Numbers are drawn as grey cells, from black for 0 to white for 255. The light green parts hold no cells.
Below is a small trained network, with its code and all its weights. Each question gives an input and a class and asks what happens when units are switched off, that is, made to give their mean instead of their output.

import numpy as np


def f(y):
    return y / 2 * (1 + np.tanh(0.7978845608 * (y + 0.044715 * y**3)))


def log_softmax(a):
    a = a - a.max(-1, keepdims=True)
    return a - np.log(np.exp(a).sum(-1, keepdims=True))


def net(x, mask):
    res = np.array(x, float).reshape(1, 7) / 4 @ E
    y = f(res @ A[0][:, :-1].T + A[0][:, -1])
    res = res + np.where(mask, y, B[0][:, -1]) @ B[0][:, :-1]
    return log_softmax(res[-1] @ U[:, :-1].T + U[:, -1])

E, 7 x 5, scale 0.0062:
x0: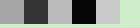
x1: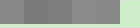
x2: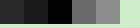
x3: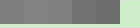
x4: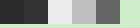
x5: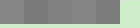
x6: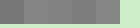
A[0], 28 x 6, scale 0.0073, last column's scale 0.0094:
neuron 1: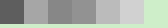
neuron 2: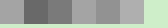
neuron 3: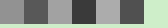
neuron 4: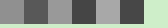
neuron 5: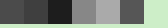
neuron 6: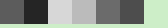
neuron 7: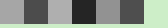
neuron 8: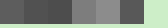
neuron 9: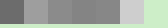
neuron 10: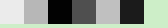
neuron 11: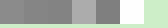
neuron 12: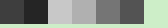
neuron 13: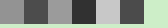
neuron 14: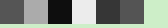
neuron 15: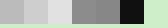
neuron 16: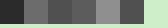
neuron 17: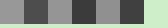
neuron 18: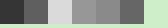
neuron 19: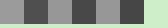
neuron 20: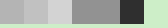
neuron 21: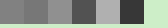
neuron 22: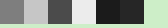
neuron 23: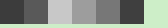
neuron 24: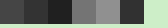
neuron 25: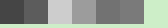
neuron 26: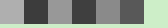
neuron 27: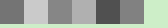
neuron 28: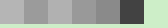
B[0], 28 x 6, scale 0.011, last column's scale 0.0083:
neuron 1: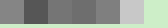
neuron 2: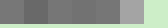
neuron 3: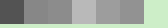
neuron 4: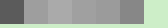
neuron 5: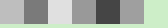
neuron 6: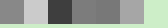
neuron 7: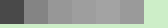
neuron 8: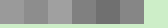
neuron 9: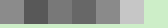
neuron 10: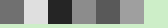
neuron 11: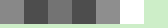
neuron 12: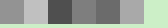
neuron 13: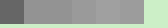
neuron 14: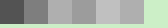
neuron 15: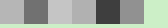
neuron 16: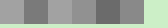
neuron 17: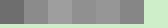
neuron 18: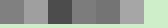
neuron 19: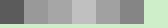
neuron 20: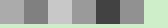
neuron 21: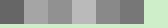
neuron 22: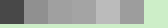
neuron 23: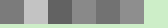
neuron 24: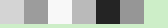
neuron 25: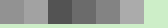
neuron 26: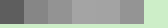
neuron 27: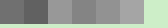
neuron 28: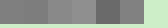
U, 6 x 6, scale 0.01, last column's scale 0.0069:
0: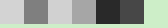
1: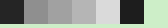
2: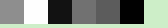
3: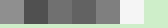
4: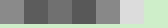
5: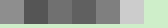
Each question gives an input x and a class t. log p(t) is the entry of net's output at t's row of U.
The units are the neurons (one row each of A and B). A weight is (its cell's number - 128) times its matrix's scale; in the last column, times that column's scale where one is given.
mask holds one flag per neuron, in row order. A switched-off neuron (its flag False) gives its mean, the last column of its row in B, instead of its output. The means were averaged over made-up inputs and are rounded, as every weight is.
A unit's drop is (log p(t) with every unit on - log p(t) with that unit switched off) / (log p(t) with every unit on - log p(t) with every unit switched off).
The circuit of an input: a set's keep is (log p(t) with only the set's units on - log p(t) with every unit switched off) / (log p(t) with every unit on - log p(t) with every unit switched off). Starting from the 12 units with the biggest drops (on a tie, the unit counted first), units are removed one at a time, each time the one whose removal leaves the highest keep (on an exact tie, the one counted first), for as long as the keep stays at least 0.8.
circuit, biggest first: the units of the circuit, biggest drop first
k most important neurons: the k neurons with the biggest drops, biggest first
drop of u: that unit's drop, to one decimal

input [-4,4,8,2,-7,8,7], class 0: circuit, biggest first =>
[neuron 24; neuron 5]
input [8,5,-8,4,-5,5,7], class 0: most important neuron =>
[neuron 15]
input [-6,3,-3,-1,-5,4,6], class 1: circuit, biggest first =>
[neuron 22; neuron 14]
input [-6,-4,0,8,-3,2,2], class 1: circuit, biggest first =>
[neuron 14; neuron 22]
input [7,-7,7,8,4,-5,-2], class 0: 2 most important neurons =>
[neuron 24; neuron 5]
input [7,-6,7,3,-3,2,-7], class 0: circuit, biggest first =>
[neuron 24; neuron 5]
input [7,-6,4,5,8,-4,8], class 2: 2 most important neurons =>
[neuron 12; neuron 6]
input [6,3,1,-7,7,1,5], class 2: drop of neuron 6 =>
0.2
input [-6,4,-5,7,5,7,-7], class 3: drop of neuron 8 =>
0.0
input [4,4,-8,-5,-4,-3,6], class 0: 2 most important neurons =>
[neuron 15; neuron 20]
